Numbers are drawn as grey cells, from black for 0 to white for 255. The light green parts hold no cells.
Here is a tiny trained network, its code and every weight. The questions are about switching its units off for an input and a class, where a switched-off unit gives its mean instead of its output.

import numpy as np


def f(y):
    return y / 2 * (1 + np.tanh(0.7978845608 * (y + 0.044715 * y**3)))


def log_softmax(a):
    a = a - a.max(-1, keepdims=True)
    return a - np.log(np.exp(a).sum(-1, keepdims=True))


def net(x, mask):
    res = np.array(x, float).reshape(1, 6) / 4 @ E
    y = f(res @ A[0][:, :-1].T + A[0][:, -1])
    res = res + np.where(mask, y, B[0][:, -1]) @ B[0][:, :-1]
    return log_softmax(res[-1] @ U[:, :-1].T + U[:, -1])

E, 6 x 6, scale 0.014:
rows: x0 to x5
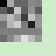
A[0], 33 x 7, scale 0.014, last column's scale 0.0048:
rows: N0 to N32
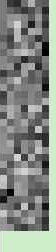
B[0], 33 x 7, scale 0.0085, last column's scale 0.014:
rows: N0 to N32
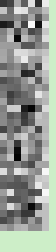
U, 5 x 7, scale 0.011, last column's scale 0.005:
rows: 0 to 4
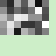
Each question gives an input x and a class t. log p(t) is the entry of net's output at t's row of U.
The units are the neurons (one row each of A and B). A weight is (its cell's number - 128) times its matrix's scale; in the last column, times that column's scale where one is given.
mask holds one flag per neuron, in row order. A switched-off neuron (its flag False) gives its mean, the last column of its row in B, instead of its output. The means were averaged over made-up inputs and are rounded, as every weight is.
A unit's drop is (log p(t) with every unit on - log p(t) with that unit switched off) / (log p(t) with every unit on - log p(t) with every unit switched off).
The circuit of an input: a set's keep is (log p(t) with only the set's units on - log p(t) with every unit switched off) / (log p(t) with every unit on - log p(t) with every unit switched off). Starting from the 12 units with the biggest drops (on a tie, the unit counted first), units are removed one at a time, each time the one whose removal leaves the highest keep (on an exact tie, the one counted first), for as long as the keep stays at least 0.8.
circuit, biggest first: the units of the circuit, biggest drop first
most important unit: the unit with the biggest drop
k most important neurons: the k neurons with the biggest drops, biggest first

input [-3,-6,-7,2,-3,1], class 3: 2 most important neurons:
N29; N5
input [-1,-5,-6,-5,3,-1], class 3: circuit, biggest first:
N29
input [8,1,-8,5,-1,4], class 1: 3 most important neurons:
N28; N13; N15
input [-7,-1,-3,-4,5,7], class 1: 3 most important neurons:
N26; N17; N25
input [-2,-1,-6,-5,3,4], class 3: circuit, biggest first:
N29; N10
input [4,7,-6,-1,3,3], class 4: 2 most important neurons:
N5; N27
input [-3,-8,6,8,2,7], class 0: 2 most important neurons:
N3; N18
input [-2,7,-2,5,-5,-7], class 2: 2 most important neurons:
N1; N8
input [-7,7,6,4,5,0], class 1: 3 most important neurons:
N30; N26; N27
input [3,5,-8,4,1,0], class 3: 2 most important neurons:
N27; N10
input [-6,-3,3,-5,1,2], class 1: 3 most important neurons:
N3; N30; N25
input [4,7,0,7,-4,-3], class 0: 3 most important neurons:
N3; N11; N21
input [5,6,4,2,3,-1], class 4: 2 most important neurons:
N22; N4
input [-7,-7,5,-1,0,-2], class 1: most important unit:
N30
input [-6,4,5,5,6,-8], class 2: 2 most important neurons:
N8; N1
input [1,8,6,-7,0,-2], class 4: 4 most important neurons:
N22; N4; N3; N5
